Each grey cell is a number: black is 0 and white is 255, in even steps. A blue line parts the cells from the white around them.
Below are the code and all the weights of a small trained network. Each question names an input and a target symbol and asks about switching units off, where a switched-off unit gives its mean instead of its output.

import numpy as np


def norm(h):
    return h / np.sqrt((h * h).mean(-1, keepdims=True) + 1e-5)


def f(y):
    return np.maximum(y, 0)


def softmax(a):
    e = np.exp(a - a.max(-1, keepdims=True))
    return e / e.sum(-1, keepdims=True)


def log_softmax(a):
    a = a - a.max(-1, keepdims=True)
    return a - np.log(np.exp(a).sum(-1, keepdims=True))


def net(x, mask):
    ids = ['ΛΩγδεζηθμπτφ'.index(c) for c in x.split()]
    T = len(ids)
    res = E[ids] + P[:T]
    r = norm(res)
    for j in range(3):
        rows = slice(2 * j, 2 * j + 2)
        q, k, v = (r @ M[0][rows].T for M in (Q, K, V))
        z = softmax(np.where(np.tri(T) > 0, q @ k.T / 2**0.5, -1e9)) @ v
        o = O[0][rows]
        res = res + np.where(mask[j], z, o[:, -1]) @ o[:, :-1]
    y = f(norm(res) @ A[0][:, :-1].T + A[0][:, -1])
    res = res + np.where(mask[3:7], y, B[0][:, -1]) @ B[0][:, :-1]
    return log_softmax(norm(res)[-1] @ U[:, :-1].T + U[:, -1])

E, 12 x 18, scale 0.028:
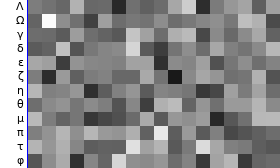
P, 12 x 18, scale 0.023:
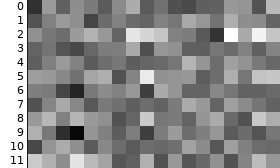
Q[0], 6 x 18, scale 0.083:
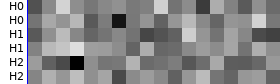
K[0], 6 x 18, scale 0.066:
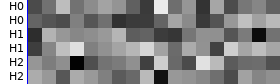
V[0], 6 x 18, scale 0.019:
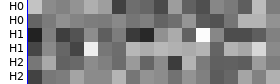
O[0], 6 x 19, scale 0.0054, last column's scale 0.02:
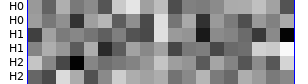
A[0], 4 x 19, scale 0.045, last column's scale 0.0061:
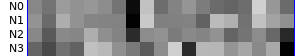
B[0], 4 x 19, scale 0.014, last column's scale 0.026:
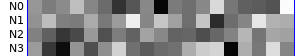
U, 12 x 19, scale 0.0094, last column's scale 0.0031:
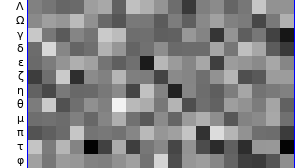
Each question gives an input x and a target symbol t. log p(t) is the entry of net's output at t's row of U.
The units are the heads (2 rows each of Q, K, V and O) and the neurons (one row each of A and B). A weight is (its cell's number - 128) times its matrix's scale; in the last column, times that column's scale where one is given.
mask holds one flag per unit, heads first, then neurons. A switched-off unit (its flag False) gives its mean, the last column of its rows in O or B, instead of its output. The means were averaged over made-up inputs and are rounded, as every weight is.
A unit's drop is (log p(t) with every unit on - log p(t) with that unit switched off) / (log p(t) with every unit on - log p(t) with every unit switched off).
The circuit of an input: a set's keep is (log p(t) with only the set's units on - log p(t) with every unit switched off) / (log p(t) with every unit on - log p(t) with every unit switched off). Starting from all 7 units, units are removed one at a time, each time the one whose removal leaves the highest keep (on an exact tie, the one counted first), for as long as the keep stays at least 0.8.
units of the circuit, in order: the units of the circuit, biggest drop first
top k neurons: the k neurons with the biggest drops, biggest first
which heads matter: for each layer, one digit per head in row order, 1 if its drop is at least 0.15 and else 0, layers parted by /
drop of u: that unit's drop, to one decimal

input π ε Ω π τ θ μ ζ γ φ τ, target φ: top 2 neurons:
[N0, N1]
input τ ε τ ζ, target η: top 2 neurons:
[N2, N0]
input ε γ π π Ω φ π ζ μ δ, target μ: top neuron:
[N3]
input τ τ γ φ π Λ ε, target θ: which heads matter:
100
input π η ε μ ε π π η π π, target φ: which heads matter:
110
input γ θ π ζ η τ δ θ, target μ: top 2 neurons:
[N3, N0]
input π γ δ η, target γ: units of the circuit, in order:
[H1, N0]
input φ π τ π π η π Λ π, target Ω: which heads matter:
000
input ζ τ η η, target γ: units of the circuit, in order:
[N0, H1]
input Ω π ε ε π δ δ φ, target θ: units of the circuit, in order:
[N1, N0]
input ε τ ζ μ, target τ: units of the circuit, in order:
[H1, N0, N1]
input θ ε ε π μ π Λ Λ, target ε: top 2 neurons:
[N0, N1]
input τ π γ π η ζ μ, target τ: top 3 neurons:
[N0, N1, N2]
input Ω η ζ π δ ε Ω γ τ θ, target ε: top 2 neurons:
[N0, N2]
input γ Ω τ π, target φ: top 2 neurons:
[N0, N1]
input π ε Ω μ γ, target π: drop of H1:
0.4
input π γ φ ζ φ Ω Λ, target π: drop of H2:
-0.1
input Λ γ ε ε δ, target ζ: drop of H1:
0.2
